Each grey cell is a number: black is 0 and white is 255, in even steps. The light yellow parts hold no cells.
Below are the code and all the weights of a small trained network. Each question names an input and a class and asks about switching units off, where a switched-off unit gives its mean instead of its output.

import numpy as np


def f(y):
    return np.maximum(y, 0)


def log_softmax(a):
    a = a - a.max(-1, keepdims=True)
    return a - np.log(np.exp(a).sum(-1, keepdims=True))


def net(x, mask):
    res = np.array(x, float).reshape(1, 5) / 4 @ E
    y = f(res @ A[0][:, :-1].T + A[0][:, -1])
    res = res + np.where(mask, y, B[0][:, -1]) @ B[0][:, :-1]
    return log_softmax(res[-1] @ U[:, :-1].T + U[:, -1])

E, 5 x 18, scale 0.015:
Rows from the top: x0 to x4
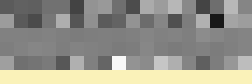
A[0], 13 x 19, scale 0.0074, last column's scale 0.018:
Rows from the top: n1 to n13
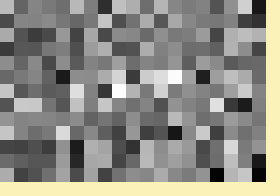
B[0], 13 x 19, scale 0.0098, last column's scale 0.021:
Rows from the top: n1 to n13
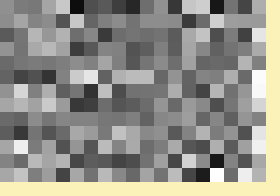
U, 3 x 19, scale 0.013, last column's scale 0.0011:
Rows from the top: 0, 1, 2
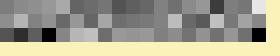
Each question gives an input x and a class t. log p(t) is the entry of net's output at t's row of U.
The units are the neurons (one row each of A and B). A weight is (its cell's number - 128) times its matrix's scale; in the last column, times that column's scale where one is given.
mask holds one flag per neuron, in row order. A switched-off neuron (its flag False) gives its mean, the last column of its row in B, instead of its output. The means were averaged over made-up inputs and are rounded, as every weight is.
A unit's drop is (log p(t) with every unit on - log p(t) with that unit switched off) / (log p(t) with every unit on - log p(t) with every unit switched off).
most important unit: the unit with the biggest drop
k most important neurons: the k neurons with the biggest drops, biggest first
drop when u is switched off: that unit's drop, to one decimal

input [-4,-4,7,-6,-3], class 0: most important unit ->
n11
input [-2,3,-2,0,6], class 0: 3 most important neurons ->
[n1 n11 n3]
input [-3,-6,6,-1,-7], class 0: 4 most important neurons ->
[n8 n11 n7 n13]
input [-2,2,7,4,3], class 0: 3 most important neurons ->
[n11 n13 n6]
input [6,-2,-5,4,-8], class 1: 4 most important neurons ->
[n11 n2 n3 n1]
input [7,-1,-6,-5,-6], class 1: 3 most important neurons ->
[n11 n2 n3]
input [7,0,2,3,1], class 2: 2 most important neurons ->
[n6 n7]
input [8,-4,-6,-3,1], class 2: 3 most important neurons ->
[n6 n7 n13]
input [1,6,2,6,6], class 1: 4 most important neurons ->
[n13 n7 n12 n8]
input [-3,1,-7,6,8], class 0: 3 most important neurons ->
[n1 n11 n13]
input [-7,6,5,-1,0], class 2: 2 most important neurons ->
[n10 n8]
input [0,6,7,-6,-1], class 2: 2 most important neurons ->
[n10 n8]
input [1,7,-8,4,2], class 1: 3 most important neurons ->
[n13 n12 n8]
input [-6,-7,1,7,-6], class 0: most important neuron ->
[n8]
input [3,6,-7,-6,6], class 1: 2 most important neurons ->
[n13 n7]
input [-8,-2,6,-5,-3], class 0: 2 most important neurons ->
[n8 n6]
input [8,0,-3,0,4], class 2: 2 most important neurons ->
[n6 n8]
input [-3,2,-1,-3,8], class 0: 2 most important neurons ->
[n1 n11]
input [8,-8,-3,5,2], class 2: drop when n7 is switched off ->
0.2
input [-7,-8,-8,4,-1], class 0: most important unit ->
n8
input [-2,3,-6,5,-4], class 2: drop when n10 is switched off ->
0.1
